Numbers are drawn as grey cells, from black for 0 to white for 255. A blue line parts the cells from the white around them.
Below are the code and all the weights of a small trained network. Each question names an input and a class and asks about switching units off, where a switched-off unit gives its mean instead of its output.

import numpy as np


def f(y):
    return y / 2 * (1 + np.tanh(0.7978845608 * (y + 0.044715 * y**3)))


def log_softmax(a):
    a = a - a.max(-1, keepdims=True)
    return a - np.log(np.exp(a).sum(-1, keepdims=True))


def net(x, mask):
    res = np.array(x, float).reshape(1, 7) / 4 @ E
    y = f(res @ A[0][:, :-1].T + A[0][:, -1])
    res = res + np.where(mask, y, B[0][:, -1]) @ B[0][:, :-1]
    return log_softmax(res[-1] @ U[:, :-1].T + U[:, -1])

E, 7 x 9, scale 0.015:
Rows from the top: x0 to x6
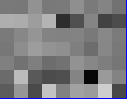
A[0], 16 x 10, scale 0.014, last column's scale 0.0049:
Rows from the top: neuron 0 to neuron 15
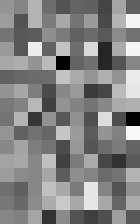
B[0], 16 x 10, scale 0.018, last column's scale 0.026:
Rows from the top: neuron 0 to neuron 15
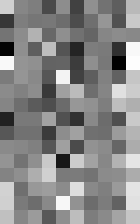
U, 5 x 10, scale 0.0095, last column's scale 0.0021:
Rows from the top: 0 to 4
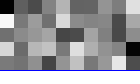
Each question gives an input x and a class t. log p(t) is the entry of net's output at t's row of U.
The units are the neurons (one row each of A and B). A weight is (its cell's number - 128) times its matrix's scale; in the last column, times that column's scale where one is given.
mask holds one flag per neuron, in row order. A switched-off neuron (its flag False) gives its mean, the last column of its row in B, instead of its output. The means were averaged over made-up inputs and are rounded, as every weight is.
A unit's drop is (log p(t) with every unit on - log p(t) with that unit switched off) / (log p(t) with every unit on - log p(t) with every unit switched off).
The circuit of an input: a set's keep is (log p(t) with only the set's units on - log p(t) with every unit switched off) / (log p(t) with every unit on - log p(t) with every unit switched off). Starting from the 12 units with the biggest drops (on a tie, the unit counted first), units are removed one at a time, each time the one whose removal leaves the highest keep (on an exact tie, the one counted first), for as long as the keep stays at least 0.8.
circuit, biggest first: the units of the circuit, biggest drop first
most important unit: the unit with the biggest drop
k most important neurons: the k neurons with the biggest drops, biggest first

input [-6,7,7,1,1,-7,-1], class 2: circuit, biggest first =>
neuron 3
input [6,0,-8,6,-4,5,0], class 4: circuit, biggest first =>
neuron 3; neuron 4; neuron 14
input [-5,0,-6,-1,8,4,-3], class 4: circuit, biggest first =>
neuron 4; neuron 6
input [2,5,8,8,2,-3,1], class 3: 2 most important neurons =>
neuron 11; neuron 8
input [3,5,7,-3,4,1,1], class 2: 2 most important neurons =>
neuron 14; neuron 13
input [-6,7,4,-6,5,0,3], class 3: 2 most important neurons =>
neuron 3; neuron 11
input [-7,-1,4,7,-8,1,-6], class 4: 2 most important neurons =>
neuron 15; neuron 6
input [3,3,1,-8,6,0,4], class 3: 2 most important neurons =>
neuron 3; neuron 1
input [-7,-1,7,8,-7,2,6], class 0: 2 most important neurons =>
neuron 4; neuron 8
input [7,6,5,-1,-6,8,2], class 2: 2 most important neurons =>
neuron 8; neuron 14
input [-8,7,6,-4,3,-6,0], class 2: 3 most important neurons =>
neuron 3; neuron 4; neuron 1
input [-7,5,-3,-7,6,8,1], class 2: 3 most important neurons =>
neuron 8; neuron 14; neuron 13
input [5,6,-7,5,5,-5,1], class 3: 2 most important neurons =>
neuron 13; neuron 11
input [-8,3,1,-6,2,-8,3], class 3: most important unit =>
neuron 13
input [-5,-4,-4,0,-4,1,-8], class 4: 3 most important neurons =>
neuron 15; neuron 6; neuron 8
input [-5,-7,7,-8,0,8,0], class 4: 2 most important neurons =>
neuron 3; neuron 6
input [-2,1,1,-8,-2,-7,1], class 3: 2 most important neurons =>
neuron 13; neuron 14
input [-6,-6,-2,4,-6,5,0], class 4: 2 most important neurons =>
neuron 3; neuron 6
